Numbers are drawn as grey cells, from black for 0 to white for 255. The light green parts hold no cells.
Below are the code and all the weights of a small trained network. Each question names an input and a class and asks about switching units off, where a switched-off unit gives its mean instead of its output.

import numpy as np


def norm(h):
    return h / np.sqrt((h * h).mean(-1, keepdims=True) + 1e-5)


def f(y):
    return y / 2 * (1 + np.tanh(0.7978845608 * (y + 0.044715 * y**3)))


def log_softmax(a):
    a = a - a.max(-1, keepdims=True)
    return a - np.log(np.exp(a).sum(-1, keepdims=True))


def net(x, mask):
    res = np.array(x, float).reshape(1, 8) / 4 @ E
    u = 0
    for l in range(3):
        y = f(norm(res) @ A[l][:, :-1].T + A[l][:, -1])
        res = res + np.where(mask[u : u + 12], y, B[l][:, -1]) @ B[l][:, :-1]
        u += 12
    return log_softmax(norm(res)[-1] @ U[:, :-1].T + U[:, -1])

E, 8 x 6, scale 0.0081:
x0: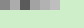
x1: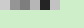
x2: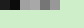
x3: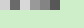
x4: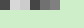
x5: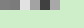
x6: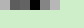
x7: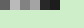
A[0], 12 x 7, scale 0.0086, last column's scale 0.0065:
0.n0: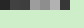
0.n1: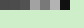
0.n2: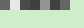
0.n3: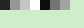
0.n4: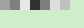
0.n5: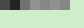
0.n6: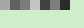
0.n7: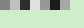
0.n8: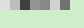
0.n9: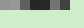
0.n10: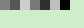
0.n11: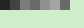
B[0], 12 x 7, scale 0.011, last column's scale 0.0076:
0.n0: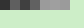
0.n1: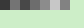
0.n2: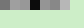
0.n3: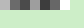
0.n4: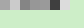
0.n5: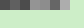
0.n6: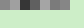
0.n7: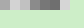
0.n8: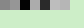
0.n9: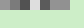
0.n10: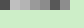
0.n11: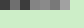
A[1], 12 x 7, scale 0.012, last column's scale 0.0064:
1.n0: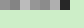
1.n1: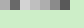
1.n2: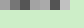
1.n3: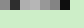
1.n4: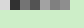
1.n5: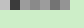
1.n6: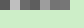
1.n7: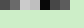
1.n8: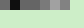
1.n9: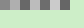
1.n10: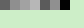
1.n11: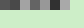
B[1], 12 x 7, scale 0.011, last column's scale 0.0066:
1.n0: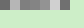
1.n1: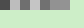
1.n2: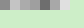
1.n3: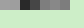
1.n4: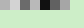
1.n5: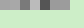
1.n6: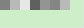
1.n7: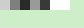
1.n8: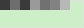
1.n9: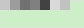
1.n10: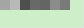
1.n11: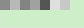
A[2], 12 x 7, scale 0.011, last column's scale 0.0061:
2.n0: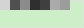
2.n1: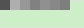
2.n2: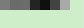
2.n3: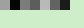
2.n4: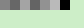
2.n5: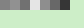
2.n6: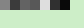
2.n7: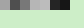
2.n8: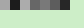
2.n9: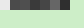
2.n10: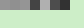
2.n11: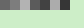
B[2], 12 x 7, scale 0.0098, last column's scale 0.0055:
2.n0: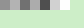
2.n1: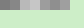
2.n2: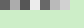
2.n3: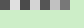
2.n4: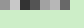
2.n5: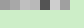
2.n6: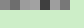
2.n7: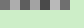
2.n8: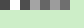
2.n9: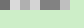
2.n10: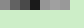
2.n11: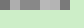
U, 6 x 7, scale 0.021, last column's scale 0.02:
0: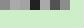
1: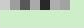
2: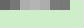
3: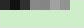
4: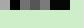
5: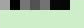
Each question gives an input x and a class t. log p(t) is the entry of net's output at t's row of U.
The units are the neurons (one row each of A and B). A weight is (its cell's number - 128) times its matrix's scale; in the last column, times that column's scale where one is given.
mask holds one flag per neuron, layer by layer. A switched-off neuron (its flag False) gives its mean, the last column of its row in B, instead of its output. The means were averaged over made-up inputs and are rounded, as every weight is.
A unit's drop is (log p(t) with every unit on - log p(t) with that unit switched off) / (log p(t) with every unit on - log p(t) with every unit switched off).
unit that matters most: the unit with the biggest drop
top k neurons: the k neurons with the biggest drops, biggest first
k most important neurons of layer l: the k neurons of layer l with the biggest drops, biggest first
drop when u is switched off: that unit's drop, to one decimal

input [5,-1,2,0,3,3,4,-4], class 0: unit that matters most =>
0.n4
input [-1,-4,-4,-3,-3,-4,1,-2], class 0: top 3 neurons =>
[0.n3; 1.n7; 1.n6]
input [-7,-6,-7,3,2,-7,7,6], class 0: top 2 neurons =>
[1.n7; 0.n3]
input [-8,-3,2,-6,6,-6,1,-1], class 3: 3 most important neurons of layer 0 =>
[0.n7; 0.n4; 0.n11]
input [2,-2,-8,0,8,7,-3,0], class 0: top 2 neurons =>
[1.n7; 0.n2]
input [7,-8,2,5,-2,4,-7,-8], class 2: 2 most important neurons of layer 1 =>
[1.n7; 1.n9]
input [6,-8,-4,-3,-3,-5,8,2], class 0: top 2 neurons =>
[0.n3; 1.n7]
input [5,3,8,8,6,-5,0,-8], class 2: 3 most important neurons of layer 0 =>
[0.n3; 0.n4; 0.n11]
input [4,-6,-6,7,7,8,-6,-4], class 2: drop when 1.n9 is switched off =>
0.1
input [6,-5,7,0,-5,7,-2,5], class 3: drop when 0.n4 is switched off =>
0.1
